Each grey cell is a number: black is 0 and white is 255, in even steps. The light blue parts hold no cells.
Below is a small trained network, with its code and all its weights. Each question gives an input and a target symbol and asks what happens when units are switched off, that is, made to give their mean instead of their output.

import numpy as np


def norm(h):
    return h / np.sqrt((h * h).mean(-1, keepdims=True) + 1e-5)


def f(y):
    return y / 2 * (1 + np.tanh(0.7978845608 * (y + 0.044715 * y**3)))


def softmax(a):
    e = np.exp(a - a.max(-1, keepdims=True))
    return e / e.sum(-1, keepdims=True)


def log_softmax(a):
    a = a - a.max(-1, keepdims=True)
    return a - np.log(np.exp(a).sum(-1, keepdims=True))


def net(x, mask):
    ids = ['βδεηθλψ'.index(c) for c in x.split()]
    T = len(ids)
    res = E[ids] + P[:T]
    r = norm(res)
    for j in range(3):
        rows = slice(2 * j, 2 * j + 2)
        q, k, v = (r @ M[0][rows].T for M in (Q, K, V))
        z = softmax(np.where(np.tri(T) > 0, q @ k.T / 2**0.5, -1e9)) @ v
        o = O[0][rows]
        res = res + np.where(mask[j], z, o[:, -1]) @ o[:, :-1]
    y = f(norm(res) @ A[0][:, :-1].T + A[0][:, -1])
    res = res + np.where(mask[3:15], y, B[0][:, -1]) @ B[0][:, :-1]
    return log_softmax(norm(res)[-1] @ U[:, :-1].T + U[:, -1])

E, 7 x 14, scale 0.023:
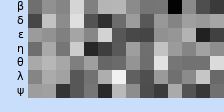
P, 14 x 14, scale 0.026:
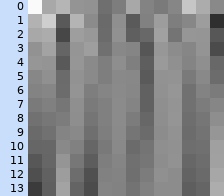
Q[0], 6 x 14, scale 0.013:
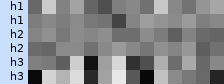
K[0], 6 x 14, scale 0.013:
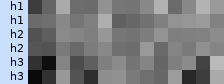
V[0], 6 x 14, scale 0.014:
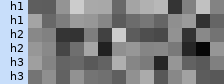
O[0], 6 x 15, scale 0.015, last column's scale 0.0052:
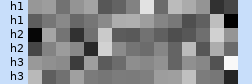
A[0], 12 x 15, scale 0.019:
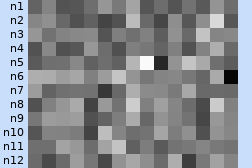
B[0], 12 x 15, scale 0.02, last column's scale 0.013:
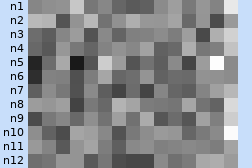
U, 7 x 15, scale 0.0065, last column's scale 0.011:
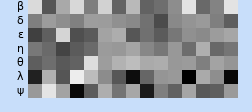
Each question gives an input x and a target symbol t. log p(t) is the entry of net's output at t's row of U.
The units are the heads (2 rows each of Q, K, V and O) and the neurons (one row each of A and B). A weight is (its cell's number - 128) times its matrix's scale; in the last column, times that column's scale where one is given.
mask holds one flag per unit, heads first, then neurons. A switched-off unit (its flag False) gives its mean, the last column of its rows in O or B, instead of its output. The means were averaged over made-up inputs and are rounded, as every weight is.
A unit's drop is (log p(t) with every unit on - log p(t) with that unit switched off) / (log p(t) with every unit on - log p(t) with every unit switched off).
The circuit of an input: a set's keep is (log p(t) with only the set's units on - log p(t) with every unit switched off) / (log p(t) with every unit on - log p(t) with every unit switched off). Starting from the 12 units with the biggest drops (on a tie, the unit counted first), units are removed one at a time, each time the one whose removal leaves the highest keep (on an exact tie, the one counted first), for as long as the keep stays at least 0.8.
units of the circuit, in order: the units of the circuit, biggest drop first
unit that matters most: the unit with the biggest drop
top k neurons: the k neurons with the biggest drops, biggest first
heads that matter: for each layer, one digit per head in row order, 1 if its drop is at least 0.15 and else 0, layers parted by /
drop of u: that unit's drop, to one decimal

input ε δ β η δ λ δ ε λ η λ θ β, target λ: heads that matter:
111
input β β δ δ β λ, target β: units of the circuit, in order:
h2, n3
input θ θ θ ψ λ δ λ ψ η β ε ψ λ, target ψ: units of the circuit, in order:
h3
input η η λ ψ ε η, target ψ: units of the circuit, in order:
h3, n10
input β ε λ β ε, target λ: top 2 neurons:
n8, n3
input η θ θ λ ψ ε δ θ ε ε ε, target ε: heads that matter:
110
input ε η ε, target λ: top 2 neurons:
n8, n6
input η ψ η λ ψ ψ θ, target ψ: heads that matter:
001
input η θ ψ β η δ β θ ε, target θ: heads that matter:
110
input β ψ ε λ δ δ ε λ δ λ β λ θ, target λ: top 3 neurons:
n10, n1, n2
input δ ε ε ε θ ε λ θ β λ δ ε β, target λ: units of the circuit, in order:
h2, n8, n7
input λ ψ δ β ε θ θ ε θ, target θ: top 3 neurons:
n8, n10, n9
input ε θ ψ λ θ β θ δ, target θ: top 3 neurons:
n8, n10, n9
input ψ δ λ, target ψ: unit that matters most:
h3
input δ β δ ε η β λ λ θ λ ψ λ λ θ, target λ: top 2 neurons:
n2, n8
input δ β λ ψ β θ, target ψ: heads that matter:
101
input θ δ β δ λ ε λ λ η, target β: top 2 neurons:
n3, n7
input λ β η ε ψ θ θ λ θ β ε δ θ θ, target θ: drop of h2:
0.3
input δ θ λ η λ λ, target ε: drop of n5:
0.0
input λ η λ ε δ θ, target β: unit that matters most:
h2
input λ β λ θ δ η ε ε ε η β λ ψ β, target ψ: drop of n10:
0.1
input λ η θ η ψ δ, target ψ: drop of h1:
0.1
